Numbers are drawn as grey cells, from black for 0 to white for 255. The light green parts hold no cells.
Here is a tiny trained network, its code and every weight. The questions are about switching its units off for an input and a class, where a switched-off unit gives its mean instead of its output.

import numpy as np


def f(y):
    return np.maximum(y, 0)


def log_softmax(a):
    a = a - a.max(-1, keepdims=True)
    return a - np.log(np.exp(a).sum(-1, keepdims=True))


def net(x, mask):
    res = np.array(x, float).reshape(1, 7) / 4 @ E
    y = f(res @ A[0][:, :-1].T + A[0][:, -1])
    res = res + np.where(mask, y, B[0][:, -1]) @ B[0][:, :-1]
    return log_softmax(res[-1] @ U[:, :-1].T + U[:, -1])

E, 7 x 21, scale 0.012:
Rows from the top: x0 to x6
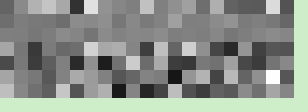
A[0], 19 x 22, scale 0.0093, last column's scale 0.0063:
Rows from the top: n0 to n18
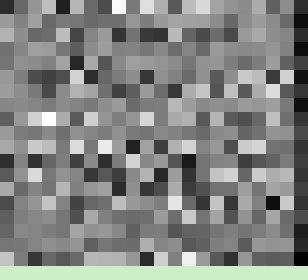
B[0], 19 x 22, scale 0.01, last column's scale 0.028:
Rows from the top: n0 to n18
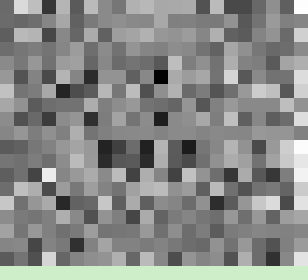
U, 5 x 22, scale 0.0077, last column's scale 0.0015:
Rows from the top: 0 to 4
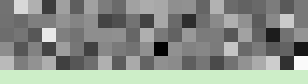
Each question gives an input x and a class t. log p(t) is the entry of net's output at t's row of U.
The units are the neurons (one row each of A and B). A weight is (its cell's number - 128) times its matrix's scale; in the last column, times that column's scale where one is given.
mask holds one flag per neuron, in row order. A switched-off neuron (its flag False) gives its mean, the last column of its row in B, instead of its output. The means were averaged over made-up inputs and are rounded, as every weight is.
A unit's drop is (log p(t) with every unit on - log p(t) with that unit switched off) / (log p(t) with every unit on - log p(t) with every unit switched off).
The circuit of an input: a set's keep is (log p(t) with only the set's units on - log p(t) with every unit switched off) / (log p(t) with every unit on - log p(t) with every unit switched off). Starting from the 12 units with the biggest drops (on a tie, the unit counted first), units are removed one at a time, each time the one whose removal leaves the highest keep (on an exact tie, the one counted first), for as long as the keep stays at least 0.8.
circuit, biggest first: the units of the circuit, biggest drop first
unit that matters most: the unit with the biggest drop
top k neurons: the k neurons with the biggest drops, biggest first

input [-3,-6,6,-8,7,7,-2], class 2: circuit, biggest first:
(n12)
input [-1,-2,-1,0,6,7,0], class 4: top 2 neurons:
(n6; n10)
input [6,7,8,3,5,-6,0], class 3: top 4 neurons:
(n8; n10; n6; n4)
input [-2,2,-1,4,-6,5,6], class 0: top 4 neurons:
(n2; n13; n11; n14)
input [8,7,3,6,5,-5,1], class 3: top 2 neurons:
(n8; n12)
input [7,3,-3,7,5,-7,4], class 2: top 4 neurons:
(n18; n5; n6; n10)
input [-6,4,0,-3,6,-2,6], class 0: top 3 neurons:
(n10; n13; n2)
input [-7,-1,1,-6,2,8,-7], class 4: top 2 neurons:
(n6; n8)
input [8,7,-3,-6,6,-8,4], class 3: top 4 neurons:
(n8; n4; n6; n10)
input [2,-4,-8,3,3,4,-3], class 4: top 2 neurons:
(n10; n12)
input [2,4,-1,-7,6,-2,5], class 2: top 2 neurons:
(n12; n10)
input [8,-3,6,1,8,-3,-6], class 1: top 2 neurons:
(n11; n5)
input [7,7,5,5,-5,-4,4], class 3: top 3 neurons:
(n8; n12; n11)
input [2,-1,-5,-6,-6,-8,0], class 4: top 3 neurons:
(n14; n11; n18)
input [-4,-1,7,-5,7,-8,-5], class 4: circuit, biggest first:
(n14)
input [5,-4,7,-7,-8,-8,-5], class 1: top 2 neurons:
(n10; n6)
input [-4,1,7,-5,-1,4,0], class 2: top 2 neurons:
(n12; n14)
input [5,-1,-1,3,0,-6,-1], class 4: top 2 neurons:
(n14; n5)
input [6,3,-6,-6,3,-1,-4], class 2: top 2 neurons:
(n12; n5)
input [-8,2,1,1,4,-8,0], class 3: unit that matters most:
n5
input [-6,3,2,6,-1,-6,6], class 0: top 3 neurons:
(n2; n12; n13)
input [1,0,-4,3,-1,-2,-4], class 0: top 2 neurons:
(n12; n0)
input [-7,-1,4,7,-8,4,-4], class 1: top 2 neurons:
(n10; n12)
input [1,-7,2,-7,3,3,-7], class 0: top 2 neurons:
(n0; n18)
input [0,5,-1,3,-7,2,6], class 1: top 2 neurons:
(n10; n0)
